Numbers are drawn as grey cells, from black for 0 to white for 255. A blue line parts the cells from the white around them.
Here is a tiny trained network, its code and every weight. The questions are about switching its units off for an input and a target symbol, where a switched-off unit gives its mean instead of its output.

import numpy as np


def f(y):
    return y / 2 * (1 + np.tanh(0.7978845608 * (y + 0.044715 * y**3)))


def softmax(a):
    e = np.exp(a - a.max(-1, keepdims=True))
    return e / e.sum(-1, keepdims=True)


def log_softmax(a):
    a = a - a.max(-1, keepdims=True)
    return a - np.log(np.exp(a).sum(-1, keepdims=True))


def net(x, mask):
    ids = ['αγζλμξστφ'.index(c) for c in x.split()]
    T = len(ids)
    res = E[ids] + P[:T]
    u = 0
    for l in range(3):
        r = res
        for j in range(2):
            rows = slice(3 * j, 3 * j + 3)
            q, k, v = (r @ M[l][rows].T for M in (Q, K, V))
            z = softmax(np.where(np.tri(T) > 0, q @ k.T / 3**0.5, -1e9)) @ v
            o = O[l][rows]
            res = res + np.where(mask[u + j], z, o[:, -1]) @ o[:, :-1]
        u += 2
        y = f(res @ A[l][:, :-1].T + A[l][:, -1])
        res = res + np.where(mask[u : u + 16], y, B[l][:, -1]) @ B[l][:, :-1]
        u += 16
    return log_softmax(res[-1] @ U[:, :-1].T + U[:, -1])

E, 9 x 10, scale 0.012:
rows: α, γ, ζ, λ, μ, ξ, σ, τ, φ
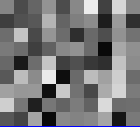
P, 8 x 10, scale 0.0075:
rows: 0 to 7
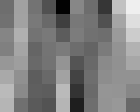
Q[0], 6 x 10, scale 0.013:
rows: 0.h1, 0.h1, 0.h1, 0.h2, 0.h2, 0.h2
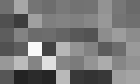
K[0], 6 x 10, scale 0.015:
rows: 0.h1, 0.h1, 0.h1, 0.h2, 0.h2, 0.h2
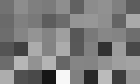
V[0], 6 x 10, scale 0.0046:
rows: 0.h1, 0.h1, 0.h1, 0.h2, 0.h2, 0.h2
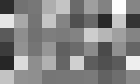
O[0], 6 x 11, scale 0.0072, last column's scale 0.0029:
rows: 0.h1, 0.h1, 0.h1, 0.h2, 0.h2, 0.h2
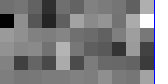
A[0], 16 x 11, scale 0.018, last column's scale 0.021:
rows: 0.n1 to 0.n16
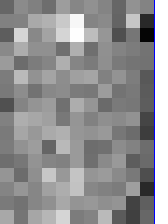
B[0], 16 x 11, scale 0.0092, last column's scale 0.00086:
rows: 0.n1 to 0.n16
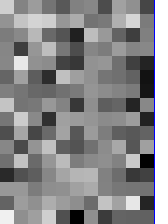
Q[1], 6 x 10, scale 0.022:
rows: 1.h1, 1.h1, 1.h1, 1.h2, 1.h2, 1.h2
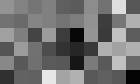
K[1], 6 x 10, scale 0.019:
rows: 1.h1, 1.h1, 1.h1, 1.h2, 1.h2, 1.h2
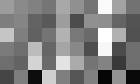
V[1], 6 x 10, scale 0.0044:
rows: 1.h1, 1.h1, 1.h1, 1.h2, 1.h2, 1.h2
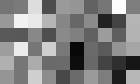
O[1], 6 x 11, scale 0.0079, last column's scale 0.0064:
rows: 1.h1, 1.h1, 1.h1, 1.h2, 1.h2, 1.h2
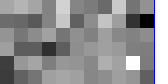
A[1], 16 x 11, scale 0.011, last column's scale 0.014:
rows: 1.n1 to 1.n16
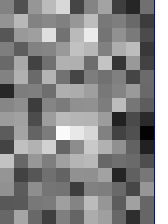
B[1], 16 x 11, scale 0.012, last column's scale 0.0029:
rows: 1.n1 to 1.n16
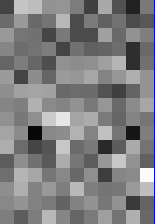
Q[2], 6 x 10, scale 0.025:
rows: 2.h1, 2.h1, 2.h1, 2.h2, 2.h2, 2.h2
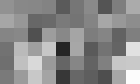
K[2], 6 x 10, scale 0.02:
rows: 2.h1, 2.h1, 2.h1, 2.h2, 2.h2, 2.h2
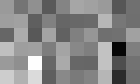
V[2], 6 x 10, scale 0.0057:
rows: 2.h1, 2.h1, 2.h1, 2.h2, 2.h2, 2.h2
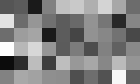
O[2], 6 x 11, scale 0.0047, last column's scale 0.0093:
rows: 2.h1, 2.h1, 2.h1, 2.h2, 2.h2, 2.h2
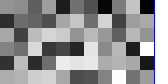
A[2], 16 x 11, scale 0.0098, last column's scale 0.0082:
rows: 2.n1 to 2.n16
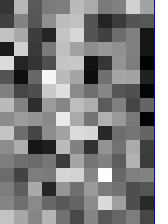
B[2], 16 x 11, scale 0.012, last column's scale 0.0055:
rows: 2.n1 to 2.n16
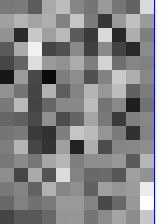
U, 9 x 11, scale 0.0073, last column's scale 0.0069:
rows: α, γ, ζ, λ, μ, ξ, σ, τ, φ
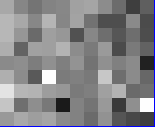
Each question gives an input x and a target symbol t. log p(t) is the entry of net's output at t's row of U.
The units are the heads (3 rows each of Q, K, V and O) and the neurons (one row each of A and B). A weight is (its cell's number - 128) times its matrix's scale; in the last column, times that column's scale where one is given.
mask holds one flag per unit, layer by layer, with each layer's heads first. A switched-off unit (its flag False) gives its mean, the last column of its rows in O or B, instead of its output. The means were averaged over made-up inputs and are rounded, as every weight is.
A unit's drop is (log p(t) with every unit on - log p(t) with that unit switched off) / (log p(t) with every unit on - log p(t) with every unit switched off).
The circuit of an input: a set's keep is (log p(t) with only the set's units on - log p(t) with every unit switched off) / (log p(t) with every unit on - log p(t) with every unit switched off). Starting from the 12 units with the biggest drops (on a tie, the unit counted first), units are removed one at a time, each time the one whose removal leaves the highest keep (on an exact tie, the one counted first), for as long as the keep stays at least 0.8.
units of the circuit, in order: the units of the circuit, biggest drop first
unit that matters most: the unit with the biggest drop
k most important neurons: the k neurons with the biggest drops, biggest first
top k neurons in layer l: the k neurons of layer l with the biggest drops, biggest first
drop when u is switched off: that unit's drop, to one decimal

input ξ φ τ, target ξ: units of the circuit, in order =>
1.h2, 2.h2, 2.n1
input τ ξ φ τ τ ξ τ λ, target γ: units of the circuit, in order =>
1.h2, 2.h2, 2.n2
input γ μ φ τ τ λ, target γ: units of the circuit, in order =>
1.h2, 2.n2, 2.h2
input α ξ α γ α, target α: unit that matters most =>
2.h2
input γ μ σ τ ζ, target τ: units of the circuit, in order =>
1.h2, 2.h2, 1.h1
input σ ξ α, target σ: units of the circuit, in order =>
1.h1, 2.h2
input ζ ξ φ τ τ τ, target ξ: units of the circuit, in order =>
2.h2, 1.h2, 2.n1
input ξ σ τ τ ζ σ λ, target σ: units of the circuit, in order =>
1.h1, 2.h2, 0.n11
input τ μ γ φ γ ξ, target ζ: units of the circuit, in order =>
1.h2, 1.n11, 1.n3, 2.n11
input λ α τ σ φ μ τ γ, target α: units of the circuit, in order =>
2.h2, 2.n10, 1.n14
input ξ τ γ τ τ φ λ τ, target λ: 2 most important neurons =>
2.n13, 2.n1
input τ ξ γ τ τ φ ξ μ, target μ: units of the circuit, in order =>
1.h2, 2.n6, 2.h2
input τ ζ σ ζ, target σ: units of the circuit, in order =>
1.h1, 2.h2, 0.n11
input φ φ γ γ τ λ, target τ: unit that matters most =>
0.h1
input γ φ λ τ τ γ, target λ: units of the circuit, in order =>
2.h2, 2.n13, 2.h1
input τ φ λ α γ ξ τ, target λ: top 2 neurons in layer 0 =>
0.n16, 0.n1
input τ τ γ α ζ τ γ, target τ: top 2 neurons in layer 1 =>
1.n13, 1.n14
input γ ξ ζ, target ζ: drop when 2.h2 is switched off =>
1.0
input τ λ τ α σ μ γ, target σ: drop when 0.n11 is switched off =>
0.1
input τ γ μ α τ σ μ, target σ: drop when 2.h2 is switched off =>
0.5
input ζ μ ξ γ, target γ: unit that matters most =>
2.n2
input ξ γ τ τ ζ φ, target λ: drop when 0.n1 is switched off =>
0.1
